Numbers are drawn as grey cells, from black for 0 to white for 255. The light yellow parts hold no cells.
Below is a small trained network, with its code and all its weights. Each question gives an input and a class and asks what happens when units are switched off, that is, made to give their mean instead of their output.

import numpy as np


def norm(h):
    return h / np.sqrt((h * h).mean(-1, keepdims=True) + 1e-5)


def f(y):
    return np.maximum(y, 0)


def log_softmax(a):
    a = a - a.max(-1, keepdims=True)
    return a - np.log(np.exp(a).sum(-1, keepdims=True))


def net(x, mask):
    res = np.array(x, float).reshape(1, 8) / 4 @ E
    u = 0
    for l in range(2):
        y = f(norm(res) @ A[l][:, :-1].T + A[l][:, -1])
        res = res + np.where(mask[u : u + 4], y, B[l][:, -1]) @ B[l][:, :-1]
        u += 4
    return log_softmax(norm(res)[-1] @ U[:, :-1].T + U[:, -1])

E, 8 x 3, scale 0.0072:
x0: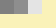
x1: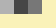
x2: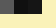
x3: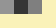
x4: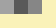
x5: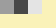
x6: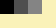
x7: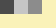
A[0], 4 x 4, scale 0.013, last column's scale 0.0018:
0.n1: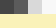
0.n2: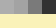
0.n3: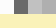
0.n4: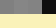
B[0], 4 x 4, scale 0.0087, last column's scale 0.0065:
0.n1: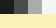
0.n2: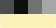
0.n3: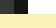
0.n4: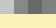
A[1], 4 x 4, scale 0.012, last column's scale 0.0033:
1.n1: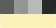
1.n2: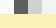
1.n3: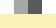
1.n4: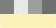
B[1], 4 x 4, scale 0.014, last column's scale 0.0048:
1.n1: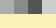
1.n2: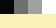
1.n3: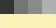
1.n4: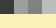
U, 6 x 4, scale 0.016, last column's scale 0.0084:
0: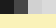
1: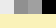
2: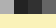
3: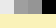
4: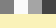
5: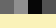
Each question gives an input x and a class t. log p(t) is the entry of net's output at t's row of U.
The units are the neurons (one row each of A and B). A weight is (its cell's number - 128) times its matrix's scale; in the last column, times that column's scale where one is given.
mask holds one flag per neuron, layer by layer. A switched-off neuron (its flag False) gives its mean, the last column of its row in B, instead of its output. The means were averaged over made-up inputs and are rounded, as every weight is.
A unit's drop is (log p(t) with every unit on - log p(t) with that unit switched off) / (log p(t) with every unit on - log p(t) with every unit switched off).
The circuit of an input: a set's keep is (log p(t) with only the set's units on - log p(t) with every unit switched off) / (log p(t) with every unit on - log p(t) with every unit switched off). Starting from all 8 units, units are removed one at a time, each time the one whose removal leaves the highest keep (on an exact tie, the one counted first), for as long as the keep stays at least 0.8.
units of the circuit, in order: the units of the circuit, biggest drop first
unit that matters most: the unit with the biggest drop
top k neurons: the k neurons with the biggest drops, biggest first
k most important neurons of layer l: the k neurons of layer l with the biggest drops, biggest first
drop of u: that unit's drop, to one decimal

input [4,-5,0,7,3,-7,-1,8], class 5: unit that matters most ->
0.n3
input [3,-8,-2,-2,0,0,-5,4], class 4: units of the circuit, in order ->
(0.n3, 1.n2)
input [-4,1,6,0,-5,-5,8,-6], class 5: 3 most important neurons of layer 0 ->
(0.n3, 0.n1, 0.n2)
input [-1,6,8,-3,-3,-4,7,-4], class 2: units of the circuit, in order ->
(1.n2, 0.n3, 0.n1)
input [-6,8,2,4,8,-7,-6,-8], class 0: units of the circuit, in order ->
(1.n2, 1.n3)
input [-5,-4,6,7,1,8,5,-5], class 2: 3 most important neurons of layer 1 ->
(1.n2, 1.n4, 1.n3)
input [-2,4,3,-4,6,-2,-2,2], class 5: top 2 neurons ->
(0.n3, 1.n2)
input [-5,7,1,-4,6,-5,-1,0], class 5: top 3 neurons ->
(0.n3, 1.n2, 1.n3)
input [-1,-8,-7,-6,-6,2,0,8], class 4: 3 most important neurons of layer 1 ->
(1.n2, 1.n1, 1.n3)
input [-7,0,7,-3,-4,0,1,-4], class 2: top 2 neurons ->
(1.n2, 1.n4)
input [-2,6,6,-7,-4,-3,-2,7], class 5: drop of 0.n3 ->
0.1
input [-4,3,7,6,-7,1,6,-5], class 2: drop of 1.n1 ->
-0.1
